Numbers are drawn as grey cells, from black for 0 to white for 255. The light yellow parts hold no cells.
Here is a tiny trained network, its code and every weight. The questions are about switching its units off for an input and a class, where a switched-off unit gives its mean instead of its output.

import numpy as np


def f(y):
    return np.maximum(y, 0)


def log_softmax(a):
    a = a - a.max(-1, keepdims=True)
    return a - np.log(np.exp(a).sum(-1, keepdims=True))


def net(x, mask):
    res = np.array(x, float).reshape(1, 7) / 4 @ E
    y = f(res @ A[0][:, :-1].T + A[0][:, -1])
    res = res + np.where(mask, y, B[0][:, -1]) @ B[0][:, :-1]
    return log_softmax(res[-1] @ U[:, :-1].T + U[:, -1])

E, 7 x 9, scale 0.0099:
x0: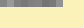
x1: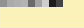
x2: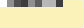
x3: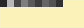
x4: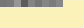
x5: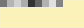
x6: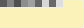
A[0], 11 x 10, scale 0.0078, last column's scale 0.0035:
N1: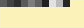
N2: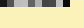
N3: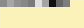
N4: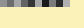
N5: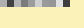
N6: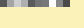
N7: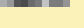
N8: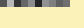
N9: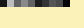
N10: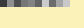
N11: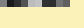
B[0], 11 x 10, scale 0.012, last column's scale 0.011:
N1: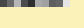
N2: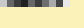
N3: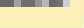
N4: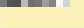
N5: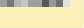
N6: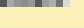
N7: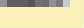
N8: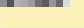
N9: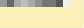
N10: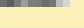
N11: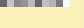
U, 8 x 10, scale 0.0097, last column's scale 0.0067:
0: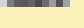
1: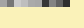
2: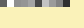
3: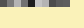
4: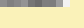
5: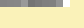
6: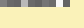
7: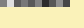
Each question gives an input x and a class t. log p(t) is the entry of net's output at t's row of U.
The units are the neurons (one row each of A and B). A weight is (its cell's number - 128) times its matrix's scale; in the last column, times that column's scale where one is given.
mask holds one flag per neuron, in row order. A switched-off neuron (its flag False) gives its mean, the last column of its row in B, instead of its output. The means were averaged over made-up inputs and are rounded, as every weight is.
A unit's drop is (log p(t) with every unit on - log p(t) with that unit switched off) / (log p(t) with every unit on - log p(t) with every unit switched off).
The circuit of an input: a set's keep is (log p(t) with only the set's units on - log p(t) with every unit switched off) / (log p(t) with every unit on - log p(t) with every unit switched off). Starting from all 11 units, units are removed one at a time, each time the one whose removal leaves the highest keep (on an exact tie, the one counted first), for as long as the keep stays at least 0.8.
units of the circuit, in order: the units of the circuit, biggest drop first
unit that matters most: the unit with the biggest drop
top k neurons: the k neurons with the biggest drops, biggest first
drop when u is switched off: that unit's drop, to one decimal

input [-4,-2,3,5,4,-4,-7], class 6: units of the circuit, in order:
N4
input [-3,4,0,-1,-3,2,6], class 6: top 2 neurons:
N1; N10
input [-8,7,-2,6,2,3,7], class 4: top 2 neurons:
N1; N10
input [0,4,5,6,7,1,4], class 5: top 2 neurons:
N2; N5
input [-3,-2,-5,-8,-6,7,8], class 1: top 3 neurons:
N5; N11; N4
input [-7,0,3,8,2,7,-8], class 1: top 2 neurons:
N9; N11
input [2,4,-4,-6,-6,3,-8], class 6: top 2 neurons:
N4; N9
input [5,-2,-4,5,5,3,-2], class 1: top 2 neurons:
N9; N11
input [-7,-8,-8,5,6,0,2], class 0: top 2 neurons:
N2; N3
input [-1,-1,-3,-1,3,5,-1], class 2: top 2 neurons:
N6; N7
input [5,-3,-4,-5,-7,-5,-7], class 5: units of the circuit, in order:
N11; N4; N1
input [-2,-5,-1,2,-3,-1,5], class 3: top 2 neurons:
N1; N4
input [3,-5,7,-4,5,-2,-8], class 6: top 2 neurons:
N4; N2
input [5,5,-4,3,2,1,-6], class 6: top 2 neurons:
N4; N1
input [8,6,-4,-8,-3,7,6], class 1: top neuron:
N5
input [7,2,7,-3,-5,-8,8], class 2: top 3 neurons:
N11; N2; N4
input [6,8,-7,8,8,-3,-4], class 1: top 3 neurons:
N9; N1; N7
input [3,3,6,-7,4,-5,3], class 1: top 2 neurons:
N5; N2
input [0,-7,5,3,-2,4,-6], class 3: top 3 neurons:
N1; N2; N11
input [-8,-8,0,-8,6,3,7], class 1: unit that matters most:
N5
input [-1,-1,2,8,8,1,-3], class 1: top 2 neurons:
N9; N8
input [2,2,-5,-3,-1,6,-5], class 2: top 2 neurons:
N6; N7
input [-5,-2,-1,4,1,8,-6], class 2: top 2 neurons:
N6; N10
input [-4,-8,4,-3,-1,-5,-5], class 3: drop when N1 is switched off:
1.0
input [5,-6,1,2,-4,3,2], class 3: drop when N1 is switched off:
0.7
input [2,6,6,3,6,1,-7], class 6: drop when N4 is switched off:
0.8
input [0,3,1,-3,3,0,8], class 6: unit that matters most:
N10
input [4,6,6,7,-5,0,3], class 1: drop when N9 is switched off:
0.2
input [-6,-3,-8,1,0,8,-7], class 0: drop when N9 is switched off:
0.0
